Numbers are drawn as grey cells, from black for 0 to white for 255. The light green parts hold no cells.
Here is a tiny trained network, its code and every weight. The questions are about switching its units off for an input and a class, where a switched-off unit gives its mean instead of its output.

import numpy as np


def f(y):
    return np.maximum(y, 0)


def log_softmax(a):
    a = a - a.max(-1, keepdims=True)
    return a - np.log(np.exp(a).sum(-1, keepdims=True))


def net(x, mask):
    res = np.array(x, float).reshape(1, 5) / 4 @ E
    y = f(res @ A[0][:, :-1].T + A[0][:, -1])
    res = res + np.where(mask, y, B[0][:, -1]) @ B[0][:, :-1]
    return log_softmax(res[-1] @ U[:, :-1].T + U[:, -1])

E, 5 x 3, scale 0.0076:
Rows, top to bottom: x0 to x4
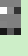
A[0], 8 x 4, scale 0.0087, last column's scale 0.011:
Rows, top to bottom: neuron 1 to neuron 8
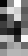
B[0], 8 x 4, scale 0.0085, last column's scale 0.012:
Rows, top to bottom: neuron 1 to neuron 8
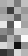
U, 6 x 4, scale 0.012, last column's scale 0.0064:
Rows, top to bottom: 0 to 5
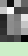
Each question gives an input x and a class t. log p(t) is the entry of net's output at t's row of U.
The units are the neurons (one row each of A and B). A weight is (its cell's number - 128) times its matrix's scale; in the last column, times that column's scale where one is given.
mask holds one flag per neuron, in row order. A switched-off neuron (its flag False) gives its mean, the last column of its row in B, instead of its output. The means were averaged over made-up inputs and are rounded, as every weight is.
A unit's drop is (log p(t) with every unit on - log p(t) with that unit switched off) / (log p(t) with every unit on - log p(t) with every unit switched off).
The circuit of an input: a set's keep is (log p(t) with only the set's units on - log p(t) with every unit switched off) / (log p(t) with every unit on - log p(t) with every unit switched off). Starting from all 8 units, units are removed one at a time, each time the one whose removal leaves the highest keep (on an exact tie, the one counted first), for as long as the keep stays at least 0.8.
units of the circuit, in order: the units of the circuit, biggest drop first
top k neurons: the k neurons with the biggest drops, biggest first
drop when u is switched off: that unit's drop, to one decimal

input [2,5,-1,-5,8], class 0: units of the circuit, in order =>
neuron 4
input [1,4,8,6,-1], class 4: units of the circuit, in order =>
neuron 1; neuron 3; neuron 4
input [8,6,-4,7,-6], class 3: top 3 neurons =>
neuron 8; neuron 6; neuron 4
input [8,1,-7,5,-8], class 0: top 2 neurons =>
neuron 2; neuron 8
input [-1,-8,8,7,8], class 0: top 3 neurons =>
neuron 4; neuron 5; neuron 6
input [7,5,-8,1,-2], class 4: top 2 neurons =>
neuron 1; neuron 3
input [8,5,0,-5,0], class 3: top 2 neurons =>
neuron 1; neuron 3
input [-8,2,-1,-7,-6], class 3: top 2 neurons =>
neuron 4; neuron 5
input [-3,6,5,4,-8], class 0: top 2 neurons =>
neuron 8; neuron 2
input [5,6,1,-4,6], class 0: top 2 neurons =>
neuron 4; neuron 5
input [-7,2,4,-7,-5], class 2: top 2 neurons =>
neuron 4; neuron 5
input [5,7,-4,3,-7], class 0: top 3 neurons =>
neuron 8; neuron 2; neuron 1
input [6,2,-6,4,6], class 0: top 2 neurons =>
neuron 4; neuron 5
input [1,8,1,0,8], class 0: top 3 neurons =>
neuron 4; neuron 5; neuron 1
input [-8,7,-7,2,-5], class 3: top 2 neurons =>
neuron 8; neuron 1
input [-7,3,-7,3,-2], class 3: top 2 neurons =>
neuron 1; neuron 3
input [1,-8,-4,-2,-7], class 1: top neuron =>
neuron 1
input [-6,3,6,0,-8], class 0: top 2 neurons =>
neuron 2; neuron 8
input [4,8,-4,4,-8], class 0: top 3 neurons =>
neuron 8; neuron 2; neuron 1
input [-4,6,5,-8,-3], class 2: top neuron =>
neuron 1
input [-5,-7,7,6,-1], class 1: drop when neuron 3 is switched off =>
0.2
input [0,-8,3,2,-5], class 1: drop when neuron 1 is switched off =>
0.5
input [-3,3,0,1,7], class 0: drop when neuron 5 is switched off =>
0.3
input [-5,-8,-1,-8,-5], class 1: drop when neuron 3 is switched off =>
0.3
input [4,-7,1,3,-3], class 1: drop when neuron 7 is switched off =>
0.2
